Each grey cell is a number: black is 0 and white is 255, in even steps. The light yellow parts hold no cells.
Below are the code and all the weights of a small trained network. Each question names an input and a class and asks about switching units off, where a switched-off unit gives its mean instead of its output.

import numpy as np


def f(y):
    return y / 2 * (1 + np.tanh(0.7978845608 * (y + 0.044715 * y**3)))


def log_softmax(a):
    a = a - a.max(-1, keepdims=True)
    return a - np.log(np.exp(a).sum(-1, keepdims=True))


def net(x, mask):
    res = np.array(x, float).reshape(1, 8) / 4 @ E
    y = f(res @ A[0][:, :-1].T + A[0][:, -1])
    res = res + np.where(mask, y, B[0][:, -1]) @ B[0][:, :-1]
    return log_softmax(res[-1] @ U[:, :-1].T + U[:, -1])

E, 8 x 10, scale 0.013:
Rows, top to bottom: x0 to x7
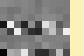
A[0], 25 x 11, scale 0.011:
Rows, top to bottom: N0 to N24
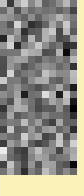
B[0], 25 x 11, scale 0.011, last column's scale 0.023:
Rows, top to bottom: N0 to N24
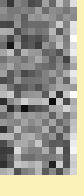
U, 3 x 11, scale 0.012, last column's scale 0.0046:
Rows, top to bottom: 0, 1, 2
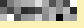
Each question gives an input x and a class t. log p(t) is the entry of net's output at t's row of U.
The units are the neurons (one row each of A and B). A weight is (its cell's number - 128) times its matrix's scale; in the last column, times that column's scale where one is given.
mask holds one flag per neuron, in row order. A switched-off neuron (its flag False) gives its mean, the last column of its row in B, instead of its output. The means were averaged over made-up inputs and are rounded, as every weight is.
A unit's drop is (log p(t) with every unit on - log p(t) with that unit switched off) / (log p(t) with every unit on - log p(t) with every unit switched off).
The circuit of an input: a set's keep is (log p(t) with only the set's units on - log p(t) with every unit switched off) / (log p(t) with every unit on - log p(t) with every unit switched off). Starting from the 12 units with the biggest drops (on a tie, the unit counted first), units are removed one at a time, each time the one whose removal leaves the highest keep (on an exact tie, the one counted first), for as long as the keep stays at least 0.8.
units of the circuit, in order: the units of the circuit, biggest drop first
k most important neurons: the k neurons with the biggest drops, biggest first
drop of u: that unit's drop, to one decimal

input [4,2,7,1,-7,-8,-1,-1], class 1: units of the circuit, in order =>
[N6]
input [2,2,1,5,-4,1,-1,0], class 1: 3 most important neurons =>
[N5; N10; N6]
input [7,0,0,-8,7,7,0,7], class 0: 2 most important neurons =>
[N14; N20]
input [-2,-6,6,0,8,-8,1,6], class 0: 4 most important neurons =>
[N14; N20; N5; N8]
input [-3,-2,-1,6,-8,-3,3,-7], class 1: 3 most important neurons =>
[N6; N5; N10]
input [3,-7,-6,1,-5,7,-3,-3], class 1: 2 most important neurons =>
[N6; N20]
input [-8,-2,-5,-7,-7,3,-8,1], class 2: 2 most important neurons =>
[N19; N7]
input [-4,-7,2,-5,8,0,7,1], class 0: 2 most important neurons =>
[N14; N5]
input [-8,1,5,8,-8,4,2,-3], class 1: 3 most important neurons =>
[N6; N5; N10]
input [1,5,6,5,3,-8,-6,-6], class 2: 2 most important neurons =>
[N13; N24]
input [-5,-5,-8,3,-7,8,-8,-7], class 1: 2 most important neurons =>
[N6; N20]
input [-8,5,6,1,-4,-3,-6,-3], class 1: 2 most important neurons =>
[N20; N23]
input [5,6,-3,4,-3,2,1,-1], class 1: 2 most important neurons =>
[N20; N5]
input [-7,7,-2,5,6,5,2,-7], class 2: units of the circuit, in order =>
[N13]
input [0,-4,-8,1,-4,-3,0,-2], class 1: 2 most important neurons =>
[N20; N23]
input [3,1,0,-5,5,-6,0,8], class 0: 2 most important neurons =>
[N20; N14]
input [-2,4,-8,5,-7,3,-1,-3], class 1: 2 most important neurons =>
[N6; N5]
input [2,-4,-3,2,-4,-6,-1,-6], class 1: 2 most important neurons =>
[N6; N20]
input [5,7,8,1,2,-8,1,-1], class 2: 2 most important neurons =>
[N6; N0]
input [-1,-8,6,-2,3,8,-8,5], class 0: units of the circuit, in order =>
[N20]
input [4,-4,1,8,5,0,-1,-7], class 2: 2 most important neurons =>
[N13; N24]
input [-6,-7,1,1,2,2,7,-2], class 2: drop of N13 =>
0.1
